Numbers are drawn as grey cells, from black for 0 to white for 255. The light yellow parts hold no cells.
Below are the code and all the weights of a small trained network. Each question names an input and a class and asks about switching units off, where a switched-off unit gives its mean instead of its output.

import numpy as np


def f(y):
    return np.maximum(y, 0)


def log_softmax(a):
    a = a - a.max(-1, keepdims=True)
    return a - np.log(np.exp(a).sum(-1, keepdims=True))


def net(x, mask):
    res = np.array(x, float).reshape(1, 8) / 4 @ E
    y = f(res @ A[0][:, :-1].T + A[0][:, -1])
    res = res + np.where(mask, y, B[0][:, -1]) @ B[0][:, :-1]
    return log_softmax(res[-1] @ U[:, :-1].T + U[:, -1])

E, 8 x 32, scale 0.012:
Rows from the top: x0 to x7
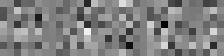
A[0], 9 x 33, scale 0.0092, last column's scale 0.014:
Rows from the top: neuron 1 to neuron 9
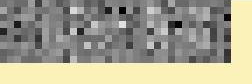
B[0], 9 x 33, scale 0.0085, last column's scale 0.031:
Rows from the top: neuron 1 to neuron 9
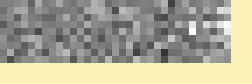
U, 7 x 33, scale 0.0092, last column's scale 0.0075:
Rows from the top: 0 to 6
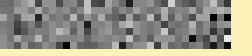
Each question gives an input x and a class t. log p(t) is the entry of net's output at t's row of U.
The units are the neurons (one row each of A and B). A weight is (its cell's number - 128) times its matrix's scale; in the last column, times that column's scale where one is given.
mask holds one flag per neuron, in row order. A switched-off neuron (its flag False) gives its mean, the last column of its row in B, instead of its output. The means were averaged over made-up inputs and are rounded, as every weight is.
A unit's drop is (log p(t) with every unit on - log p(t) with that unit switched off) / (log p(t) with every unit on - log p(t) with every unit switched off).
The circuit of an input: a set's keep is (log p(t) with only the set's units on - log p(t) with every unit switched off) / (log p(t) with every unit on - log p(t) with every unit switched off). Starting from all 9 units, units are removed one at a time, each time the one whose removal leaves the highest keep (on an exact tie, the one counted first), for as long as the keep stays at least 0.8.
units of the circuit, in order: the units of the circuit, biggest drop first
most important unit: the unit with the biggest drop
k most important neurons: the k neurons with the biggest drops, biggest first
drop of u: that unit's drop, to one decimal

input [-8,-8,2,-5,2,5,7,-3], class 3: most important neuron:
neuron 5
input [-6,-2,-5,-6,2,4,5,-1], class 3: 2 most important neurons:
neuron 5; neuron 4
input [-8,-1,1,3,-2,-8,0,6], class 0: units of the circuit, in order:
neuron 5; neuron 2
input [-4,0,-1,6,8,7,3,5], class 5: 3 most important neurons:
neuron 4; neuron 7; neuron 5
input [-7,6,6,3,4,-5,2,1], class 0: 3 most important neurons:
neuron 2; neuron 4; neuron 5
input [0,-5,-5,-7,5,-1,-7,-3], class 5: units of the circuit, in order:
neuron 4; neuron 2
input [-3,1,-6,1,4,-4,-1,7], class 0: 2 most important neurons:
neuron 2; neuron 4
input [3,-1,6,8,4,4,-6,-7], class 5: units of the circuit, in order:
neuron 5; neuron 4
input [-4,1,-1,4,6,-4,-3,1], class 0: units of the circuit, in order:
neuron 2; neuron 4
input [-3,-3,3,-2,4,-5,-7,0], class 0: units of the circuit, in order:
neuron 7; neuron 2; neuron 4
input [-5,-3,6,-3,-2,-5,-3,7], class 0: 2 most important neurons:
neuron 5; neuron 2
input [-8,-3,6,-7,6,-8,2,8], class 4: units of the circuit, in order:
neuron 4; neuron 2; neuron 7
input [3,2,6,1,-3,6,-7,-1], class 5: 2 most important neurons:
neuron 5; neuron 4
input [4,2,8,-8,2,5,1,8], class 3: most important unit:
neuron 5
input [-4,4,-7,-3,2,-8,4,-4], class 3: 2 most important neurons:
neuron 4; neuron 2
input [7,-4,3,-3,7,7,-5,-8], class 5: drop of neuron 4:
0.3
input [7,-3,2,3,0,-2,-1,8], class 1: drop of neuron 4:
0.4
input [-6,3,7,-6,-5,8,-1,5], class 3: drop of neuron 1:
0.0
